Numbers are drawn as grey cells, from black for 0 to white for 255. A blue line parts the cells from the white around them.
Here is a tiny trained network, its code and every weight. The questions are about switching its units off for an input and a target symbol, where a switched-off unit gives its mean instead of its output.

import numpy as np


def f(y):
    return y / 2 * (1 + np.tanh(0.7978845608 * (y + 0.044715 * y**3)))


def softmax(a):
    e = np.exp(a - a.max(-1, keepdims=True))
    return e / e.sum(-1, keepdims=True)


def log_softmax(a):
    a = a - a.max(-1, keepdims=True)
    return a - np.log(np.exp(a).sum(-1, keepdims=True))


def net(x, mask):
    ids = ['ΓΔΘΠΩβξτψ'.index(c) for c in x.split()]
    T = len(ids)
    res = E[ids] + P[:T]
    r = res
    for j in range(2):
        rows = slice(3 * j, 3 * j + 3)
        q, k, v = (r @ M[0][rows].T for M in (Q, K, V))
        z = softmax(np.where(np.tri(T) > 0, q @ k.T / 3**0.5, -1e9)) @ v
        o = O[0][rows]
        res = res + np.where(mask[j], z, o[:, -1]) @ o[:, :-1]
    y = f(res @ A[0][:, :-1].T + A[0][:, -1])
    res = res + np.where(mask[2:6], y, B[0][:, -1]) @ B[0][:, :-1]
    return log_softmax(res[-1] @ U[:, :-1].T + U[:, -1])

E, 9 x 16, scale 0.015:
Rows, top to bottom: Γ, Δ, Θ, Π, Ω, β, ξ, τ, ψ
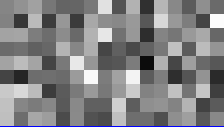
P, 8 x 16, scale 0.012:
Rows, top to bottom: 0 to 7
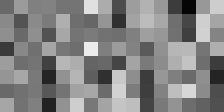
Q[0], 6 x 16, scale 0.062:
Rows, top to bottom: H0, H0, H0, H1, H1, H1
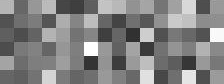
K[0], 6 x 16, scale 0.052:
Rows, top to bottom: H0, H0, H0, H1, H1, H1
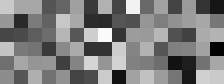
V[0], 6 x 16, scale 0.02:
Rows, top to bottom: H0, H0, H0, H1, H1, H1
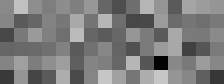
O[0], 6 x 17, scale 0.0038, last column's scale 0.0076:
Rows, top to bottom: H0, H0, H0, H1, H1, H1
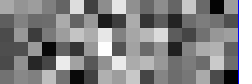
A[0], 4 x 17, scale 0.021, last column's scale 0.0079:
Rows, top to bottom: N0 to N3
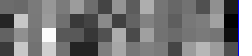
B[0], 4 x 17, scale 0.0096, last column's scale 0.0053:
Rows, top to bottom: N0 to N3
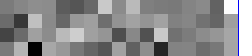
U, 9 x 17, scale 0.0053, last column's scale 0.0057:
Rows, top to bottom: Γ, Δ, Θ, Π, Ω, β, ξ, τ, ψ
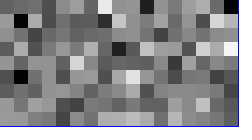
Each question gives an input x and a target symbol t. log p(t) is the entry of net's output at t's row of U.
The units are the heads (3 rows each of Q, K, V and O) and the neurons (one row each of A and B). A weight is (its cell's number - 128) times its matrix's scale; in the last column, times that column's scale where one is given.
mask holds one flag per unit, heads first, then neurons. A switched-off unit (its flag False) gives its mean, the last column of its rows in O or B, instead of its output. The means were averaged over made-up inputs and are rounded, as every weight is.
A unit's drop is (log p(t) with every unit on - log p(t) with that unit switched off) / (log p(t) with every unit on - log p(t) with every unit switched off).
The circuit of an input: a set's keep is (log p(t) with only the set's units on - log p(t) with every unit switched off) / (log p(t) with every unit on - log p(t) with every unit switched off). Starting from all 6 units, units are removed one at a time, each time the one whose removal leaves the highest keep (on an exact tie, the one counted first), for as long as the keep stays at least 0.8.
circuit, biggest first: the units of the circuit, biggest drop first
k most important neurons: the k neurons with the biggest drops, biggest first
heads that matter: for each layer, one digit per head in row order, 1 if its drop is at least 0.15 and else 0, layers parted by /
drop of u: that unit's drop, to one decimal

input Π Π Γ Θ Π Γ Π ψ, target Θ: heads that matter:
11
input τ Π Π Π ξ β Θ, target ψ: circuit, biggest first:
(H0, H1)
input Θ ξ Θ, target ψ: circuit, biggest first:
(H0)
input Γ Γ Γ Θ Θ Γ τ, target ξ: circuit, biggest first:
(H1, N2, N3)
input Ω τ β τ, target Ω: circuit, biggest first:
(H1, N2, H0)
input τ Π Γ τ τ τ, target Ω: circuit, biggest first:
(H1, N2)
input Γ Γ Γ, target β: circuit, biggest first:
(N1, H1, H0)
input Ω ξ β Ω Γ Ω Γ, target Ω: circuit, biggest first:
(H1, H0)
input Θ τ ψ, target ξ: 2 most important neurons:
(N2, N3)
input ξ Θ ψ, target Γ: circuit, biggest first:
(N2, H0, H1)
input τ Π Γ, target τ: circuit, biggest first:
(H1, H0)
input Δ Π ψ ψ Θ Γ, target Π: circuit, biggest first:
(H0, H1)
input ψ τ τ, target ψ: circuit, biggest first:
(N0, H1)
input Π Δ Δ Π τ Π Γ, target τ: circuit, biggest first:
(H1)
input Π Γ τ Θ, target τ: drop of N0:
0.0
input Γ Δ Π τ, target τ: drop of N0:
-0.1
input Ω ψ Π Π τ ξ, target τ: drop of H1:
0.8
